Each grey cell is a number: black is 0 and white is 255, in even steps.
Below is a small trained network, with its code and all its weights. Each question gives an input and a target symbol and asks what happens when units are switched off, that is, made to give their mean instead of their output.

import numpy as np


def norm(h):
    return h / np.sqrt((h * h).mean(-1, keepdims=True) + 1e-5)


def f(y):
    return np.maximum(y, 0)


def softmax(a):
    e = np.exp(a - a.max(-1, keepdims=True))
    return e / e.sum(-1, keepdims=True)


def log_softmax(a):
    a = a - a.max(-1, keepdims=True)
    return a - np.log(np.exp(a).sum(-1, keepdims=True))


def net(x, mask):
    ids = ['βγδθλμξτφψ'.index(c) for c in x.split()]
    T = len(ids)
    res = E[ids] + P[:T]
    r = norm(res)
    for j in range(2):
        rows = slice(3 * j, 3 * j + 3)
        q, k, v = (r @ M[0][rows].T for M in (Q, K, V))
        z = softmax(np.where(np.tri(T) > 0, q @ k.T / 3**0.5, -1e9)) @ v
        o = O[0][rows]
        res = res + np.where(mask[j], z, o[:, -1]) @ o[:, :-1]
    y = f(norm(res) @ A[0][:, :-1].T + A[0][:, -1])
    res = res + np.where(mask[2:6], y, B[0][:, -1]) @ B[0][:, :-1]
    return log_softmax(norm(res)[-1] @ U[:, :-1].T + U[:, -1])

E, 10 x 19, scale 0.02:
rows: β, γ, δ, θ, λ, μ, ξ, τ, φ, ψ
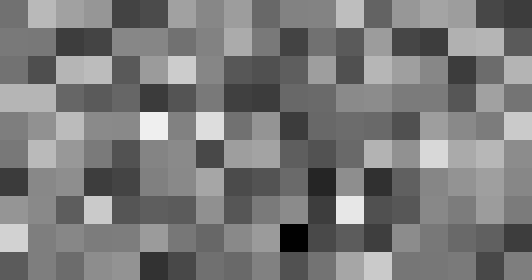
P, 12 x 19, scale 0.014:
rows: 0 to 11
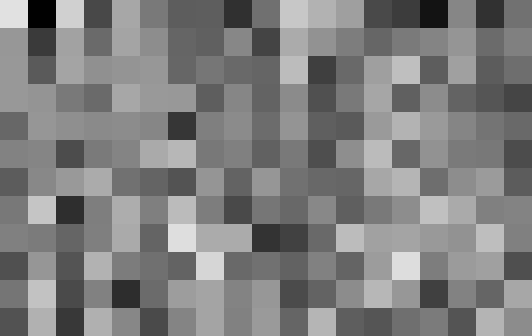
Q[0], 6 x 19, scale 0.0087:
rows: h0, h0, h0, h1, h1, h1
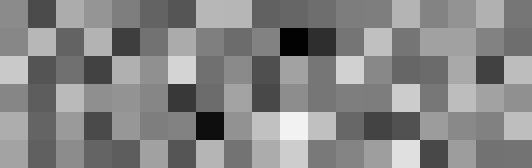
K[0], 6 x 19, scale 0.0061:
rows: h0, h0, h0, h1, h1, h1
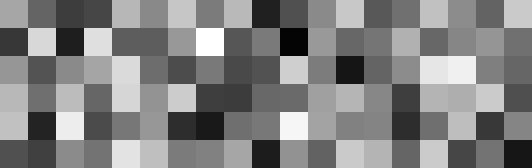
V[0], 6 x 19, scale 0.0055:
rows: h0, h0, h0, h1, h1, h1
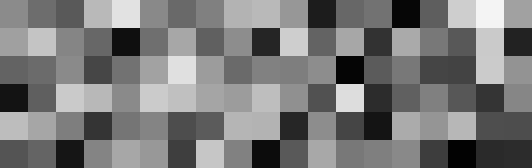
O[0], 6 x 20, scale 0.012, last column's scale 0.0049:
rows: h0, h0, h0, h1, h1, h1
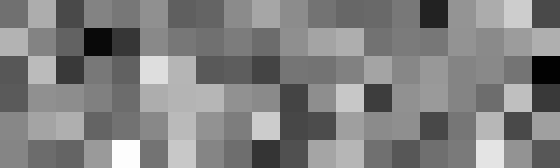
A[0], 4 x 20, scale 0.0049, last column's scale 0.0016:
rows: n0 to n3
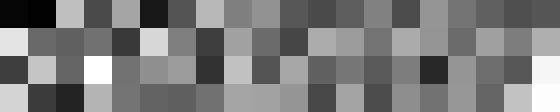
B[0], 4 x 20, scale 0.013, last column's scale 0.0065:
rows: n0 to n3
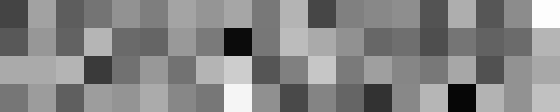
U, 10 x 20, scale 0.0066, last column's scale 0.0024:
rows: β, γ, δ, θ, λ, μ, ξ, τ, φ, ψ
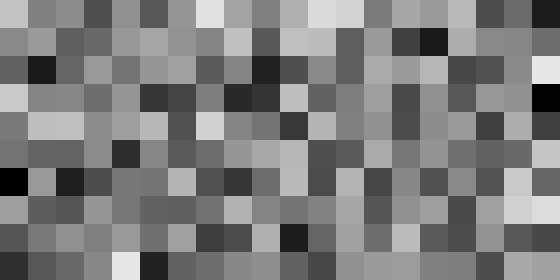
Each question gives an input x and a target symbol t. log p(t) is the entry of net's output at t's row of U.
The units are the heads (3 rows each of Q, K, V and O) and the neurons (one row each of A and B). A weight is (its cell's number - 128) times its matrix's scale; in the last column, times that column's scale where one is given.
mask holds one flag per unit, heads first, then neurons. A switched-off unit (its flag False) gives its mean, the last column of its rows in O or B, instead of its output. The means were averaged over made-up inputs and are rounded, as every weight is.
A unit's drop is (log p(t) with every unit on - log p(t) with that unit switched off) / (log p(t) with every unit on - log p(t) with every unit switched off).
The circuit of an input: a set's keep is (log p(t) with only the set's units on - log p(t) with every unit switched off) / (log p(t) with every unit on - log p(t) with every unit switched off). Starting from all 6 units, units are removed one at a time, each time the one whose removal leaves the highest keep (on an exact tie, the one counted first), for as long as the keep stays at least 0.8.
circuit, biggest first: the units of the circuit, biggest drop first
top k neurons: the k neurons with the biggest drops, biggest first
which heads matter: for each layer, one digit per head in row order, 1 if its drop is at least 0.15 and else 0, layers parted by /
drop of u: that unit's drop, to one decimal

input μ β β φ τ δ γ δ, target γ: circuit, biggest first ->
[h0; n2]
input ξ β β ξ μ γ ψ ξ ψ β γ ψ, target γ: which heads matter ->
10
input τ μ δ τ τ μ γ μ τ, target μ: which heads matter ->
01
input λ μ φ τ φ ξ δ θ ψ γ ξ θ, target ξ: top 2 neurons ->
[n1; n2]
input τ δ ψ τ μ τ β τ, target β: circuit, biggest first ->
[h0]
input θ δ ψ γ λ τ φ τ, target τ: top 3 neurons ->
[n3; n0; n1]
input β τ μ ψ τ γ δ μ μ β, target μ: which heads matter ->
01
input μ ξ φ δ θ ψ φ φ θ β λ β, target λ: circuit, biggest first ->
[h0; h1; n2]
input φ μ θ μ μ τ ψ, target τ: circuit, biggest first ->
[h0; n3]
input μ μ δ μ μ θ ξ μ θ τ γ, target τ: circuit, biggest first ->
[h0; n3; n0]
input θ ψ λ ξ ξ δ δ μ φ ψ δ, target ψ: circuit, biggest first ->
[h0; n0]
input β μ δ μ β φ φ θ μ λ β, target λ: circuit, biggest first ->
[h0; n2]
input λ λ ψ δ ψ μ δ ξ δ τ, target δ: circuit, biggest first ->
[h0; h1]
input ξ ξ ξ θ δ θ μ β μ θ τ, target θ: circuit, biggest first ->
[h1]
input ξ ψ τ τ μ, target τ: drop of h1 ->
0.1
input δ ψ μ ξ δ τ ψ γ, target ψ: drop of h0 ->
0.7
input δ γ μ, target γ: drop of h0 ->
0.8
